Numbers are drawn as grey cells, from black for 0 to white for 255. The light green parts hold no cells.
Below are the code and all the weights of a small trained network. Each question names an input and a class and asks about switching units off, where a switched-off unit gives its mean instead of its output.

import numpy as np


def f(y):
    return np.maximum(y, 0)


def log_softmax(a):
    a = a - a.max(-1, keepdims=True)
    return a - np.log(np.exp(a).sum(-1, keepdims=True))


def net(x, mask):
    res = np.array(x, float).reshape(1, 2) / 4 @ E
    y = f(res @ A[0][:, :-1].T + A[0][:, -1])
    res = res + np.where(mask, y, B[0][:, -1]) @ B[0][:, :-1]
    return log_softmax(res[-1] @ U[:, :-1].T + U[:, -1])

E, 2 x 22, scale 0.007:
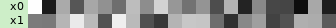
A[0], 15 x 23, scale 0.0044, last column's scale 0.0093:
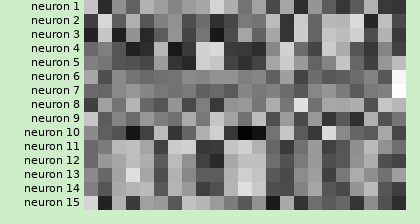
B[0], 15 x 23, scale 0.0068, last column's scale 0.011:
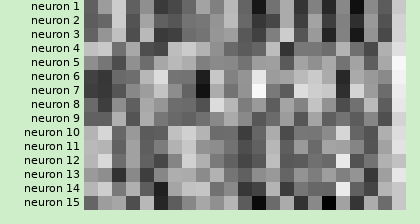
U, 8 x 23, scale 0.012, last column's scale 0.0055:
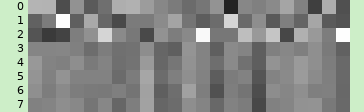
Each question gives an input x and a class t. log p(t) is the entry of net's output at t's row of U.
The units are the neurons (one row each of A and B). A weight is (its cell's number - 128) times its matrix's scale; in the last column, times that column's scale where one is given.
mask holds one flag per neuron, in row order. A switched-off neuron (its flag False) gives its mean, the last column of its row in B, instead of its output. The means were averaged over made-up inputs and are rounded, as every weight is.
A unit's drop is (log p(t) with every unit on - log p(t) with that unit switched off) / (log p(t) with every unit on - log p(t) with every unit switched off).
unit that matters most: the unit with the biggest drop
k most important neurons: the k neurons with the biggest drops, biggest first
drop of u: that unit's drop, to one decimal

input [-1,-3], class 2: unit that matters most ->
neuron 14
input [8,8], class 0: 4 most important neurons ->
neuron 14; neuron 11; neuron 13; neuron 12
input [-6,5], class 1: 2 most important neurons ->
neuron 3; neuron 2
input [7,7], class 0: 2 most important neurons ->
neuron 14; neuron 11
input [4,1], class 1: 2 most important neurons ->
neuron 5; neuron 1
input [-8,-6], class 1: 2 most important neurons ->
neuron 3; neuron 2
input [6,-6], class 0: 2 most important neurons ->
neuron 10; neuron 4
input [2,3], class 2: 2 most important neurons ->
neuron 4; neuron 10
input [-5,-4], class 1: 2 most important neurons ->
neuron 3; neuron 2
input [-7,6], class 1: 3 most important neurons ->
neuron 3; neuron 2; neuron 8
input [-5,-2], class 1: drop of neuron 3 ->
0.1
